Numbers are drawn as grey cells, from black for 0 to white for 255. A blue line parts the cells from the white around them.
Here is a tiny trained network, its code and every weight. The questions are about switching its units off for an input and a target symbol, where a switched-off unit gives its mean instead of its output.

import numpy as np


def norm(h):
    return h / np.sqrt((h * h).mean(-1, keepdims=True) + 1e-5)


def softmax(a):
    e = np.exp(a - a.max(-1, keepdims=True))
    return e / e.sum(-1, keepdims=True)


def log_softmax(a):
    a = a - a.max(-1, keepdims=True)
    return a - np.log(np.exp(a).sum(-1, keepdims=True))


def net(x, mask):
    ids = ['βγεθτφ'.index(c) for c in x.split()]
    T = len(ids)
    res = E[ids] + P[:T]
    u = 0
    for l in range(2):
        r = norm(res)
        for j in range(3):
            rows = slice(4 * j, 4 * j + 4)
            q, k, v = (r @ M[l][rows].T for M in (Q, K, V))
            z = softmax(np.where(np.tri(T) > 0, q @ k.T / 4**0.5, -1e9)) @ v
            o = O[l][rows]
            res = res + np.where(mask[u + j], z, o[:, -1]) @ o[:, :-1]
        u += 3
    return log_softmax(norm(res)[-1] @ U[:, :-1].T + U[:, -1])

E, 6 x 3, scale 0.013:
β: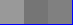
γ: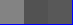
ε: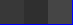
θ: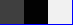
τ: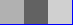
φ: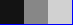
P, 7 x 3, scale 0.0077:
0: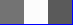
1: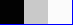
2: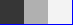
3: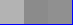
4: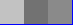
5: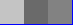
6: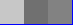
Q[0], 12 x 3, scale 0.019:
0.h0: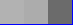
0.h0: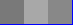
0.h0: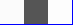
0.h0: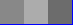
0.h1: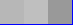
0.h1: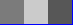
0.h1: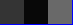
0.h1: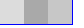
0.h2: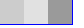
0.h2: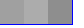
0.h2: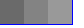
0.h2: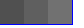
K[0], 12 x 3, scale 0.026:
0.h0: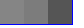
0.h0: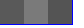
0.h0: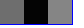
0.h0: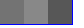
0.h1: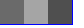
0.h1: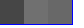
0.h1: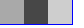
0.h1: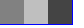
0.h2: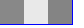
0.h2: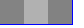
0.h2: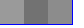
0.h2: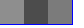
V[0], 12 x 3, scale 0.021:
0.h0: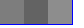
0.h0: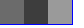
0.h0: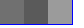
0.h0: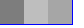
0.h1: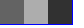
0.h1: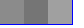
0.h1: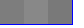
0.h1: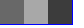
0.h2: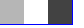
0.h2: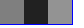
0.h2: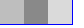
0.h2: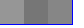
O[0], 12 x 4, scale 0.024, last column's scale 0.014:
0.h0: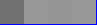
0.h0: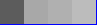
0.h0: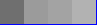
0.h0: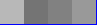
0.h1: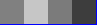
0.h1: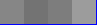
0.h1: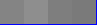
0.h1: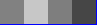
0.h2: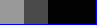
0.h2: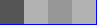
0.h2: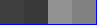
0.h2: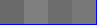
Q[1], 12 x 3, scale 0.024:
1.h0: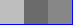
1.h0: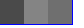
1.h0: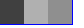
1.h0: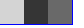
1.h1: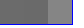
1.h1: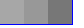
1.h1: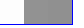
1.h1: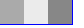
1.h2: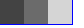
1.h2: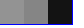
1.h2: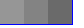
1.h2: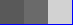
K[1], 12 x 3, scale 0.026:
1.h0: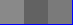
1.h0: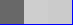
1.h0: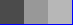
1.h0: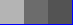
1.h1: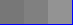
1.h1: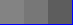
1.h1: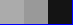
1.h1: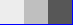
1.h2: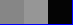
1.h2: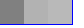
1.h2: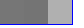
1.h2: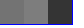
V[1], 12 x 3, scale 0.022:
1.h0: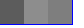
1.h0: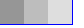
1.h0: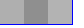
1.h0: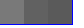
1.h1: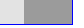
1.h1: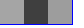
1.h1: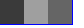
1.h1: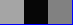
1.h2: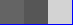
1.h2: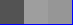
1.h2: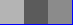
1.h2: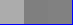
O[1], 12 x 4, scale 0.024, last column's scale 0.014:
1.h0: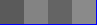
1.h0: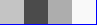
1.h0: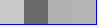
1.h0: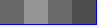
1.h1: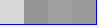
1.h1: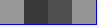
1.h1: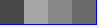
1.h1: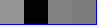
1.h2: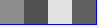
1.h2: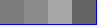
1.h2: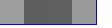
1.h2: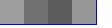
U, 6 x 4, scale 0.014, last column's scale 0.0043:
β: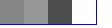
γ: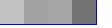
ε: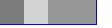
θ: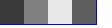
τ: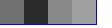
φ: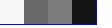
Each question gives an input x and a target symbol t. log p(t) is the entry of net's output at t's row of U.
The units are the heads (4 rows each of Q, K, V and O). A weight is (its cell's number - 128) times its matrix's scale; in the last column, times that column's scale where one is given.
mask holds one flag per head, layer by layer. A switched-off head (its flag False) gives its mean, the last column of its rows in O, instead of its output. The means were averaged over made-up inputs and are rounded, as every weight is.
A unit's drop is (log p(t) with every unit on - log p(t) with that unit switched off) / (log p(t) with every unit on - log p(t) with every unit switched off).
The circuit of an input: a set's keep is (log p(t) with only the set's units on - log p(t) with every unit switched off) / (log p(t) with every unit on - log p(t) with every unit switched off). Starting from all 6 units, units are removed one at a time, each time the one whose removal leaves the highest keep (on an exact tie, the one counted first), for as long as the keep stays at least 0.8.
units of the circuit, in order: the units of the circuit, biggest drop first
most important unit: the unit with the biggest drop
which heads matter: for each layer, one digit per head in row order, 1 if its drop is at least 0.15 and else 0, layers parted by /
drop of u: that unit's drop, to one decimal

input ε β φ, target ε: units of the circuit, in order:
(1.h1 0.h1 0.h2)
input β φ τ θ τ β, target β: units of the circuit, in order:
(1.h0 0.h2)
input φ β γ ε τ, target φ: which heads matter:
111 / 001
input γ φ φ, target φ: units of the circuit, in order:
(0.h2 1.h2)
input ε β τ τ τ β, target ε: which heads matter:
010 / 010
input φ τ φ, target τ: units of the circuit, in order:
(0.h2 1.h1 0.h1)
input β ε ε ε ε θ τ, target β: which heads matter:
001 / 100
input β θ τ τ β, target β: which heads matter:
011 / 100
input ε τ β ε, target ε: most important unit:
0.h2
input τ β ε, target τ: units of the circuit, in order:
(1.h1 0.h0 0.h2 1.h0)
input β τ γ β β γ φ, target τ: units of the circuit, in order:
(0.h1 1.h2 0.h2)
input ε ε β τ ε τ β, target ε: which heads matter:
010 / 000
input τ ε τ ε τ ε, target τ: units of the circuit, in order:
(0.h1 1.h1)
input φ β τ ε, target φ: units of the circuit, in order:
(0.h0 0.h2 1.h2 0.h1)
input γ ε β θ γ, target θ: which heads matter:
111 / 010
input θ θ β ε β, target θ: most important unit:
0.h0
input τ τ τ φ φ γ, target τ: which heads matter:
011 / 010
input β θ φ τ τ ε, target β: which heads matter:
101 / 101
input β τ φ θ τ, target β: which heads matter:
011 / 100
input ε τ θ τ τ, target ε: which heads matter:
010 / 010
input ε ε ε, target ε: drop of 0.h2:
0.2
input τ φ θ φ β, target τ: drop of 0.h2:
0.6
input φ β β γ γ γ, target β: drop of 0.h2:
1.2
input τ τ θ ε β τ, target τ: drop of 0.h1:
0.0
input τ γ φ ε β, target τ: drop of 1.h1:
0.1
